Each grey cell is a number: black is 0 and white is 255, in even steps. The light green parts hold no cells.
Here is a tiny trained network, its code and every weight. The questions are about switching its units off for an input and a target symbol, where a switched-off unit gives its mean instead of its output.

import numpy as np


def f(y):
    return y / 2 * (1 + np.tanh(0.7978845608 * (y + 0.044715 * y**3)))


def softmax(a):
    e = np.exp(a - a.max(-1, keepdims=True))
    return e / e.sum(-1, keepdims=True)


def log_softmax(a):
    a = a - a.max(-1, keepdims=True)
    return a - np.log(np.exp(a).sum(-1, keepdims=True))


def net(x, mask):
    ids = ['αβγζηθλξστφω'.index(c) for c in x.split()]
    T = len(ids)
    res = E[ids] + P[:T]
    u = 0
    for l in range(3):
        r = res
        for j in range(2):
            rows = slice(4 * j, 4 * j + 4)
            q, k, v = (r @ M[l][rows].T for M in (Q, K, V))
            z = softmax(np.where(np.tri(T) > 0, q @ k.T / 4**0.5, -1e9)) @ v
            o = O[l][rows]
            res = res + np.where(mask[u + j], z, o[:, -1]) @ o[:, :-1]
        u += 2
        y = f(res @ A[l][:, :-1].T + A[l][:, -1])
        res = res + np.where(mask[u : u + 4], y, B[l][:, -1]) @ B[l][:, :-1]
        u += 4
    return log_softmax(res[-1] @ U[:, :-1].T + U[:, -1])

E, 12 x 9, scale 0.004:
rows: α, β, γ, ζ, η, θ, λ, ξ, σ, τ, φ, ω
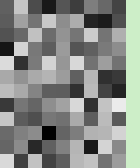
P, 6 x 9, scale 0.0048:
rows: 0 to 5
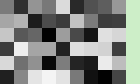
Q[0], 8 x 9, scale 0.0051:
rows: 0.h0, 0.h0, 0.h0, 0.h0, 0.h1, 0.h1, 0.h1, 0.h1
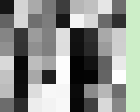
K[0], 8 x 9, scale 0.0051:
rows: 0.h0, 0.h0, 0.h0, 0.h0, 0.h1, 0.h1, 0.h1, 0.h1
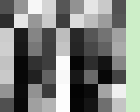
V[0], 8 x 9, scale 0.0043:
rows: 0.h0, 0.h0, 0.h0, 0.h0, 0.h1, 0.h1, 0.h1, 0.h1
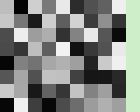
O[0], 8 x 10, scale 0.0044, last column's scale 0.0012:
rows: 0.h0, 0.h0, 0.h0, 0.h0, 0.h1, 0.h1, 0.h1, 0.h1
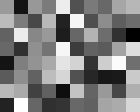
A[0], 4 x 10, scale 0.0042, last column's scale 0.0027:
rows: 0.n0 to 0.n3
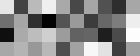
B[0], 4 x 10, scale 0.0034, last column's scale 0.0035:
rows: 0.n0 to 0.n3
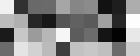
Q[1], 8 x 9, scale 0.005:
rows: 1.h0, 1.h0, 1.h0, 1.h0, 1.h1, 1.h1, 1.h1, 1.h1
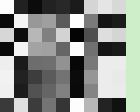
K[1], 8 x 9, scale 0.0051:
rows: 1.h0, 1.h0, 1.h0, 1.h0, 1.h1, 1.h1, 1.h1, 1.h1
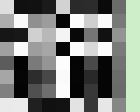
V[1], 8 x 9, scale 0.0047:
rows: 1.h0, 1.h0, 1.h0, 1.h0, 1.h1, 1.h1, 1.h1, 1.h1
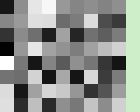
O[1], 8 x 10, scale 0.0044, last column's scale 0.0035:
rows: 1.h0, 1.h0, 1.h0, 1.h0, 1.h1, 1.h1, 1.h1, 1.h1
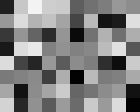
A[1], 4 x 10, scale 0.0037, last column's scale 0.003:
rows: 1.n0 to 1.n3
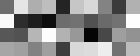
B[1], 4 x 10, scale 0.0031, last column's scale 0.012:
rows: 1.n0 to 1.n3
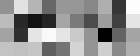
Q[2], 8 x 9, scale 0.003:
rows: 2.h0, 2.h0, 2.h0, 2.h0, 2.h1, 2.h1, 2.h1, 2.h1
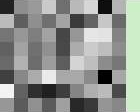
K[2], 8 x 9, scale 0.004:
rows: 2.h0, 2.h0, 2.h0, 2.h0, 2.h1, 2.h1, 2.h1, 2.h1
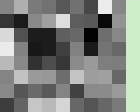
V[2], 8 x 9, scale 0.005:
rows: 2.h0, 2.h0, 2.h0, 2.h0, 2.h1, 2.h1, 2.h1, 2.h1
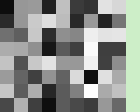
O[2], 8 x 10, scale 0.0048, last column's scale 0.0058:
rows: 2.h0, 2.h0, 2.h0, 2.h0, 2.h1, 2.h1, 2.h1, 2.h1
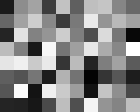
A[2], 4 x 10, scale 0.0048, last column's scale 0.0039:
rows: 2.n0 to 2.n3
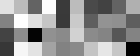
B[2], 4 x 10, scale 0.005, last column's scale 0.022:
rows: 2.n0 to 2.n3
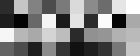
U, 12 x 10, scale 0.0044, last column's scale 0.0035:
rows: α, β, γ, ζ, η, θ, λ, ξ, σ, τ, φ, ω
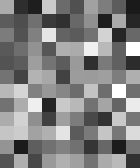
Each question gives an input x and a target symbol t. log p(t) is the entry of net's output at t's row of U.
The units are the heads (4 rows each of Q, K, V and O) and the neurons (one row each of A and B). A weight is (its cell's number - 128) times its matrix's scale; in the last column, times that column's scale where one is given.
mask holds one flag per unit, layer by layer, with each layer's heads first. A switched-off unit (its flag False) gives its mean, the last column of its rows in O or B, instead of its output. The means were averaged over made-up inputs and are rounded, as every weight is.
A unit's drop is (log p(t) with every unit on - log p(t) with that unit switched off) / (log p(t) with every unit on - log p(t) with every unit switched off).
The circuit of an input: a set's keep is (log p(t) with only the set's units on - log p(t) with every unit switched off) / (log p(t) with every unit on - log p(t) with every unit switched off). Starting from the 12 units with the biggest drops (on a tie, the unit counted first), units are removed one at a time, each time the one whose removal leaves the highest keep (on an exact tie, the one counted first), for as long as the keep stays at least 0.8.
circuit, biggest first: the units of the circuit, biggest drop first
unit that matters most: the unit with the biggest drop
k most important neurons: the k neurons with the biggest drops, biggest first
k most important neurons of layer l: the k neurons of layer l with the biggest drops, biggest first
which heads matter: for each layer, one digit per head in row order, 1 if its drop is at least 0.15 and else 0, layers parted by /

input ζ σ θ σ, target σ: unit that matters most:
2.h0
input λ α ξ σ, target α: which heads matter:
01 / 10 / 11
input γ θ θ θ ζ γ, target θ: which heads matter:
10 / 10 / 11
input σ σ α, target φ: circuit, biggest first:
(1.h0 2.n0 2.h0 2.h1)
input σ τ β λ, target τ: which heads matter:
11 / 10 / 11
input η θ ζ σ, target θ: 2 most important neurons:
(2.n1 0.n3)
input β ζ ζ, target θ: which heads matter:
01 / 01 / 11
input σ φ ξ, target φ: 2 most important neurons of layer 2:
(2.n0 2.n2)
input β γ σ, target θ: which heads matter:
01 / 01 / 11
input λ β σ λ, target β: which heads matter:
11 / 11 / 11
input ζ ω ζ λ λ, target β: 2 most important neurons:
(2.n3 0.n2)
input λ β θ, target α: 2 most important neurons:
(0.n0 1.n1)
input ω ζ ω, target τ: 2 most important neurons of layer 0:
(0.n1 0.n0)
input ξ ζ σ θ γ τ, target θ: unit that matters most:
1.h0
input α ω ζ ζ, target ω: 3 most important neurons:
(2.n0 2.n1 0.n3)
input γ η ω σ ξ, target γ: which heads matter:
11 / 01 / 11
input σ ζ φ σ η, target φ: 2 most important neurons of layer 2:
(2.n0 2.n2)
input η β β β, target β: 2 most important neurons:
(2.n0 0.n1)
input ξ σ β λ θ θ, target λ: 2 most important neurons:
(2.n0 0.n3)
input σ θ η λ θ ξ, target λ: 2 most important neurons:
(2.n0 0.n3)
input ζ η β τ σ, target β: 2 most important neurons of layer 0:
(0.n2 0.n1)
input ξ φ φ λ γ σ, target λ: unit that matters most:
0.h0
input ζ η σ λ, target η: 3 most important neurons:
(2.n1 0.n3 2.n0)
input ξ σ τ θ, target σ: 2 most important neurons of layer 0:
(0.n1 0.n3)
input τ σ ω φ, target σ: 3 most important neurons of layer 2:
(2.n0 2.n2 2.n1)
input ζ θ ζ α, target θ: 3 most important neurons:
(2.n1 0.n3 2.n0)
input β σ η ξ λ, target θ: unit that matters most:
0.h1
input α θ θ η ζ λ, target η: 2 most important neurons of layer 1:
(1.n1 1.n3)
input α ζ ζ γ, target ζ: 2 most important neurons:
(0.n1 2.n3)
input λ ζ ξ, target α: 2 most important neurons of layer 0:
(0.n0 0.n3)
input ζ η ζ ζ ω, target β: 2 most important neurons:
(2.n3 0.n2)
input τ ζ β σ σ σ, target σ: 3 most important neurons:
(0.n3 2.n0 2.n1)
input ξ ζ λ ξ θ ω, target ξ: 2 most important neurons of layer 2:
(2.n3 2.n1)
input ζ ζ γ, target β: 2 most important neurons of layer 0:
(0.n2 0.n1)
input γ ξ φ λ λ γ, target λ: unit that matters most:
2.h0
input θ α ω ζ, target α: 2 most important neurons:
(0.n1 2.n2)
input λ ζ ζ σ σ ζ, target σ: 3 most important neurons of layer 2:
(2.n0 2.n1 2.n2)
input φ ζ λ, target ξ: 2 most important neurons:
(2.n3 0.n1)
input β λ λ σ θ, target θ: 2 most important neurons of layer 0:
(0.n1 0.n2)
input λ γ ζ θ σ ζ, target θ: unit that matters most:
1.h0
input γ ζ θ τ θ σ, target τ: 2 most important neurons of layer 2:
(2.n2 2.n0)
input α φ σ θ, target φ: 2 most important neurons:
(0.n1 1.n1)
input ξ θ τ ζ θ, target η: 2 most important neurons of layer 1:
(1.n2 1.n1)
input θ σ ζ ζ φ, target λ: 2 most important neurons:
(0.n0 0.n1)
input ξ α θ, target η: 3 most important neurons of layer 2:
(2.n3 2.n1 2.n2)
